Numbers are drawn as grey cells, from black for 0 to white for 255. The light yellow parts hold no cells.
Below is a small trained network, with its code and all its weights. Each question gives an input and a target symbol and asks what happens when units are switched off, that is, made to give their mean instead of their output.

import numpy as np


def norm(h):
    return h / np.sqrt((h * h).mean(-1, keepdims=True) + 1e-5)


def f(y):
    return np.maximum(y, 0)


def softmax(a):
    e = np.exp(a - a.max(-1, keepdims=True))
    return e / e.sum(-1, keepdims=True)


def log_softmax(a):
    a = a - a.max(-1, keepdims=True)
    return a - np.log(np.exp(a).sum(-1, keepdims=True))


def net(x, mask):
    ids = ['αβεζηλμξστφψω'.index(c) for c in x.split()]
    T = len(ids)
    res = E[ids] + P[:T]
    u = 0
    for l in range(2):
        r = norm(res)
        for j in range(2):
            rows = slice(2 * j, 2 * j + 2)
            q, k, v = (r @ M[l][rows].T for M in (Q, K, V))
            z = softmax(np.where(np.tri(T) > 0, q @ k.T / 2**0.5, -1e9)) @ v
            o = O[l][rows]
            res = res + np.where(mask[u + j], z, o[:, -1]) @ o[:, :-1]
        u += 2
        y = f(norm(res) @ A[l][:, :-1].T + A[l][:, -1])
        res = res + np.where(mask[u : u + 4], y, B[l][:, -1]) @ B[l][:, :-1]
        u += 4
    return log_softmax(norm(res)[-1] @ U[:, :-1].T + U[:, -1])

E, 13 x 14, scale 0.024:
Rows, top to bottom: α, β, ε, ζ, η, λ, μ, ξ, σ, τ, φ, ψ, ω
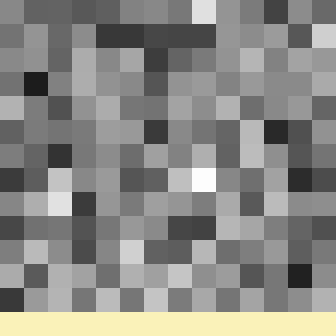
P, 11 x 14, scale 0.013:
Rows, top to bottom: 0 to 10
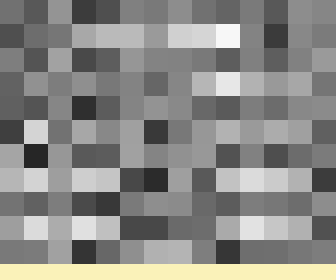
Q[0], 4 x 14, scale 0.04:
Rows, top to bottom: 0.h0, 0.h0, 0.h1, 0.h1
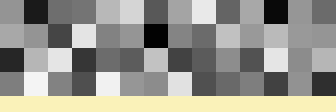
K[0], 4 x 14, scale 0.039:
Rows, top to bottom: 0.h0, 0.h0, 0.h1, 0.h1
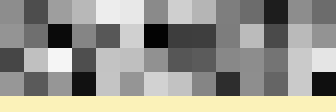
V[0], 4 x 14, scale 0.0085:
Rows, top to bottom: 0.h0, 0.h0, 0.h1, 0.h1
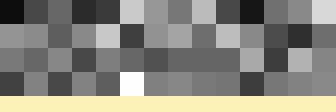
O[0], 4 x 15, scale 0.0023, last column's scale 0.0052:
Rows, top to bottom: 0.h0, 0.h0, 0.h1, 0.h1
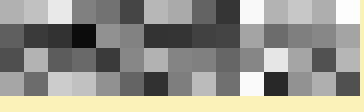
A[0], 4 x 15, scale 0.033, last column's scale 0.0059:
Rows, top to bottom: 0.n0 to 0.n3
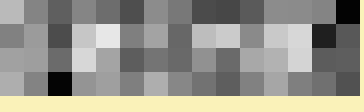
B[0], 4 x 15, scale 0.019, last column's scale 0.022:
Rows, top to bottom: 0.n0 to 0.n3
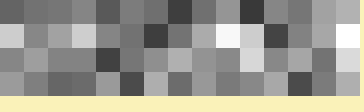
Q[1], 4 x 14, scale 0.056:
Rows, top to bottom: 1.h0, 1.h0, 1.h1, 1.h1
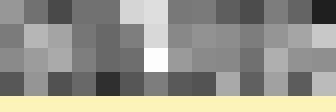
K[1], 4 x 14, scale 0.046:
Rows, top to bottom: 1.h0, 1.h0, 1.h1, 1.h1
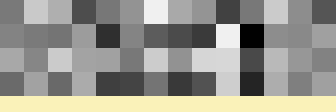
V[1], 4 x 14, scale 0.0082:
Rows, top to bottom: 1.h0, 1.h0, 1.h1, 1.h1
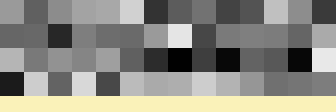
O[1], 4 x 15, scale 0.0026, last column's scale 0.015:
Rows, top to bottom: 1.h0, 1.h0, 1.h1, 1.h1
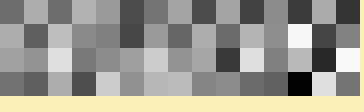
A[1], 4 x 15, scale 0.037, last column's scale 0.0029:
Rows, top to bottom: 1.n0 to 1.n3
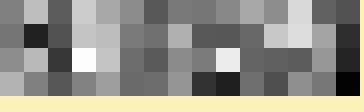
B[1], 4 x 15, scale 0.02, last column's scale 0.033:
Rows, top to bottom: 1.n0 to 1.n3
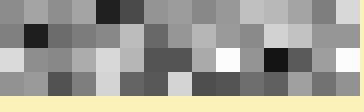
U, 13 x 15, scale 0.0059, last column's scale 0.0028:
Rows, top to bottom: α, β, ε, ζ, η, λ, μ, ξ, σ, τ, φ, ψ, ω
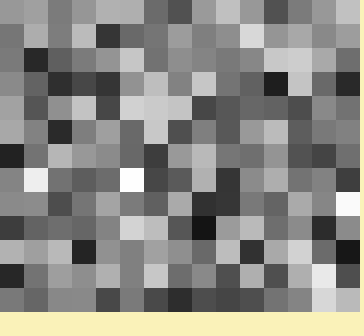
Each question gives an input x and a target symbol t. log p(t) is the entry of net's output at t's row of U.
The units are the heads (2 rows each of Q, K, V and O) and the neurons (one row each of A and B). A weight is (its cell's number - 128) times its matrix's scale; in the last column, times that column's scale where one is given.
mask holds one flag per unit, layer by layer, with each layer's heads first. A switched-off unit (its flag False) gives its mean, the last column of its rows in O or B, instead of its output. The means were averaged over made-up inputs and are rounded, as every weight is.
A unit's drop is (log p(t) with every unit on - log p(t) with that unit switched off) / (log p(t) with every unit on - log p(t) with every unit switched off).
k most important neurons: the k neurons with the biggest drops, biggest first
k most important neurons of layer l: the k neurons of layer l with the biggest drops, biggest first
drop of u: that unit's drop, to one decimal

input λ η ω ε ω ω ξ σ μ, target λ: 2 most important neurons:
0.n1, 1.n2
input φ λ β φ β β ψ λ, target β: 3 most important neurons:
0.n1, 0.n2, 1.n2
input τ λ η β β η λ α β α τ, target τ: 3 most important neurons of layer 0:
0.n1, 0.n2, 0.n3
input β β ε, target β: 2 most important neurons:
0.n1, 1.n2
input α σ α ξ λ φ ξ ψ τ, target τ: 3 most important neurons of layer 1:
1.n2, 1.n0, 1.n1
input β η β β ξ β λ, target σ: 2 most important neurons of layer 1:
1.n3, 1.n2
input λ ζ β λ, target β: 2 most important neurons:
0.n1, 1.n2
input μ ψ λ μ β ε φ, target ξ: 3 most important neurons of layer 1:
1.n2, 1.n0, 1.n1
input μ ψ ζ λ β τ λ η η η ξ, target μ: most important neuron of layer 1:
1.n2
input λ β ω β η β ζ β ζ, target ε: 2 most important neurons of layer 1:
1.n1, 1.n2
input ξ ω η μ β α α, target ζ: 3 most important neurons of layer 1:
1.n2, 1.n0, 1.n1
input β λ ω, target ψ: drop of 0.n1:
1.1
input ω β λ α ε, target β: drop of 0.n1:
0.2
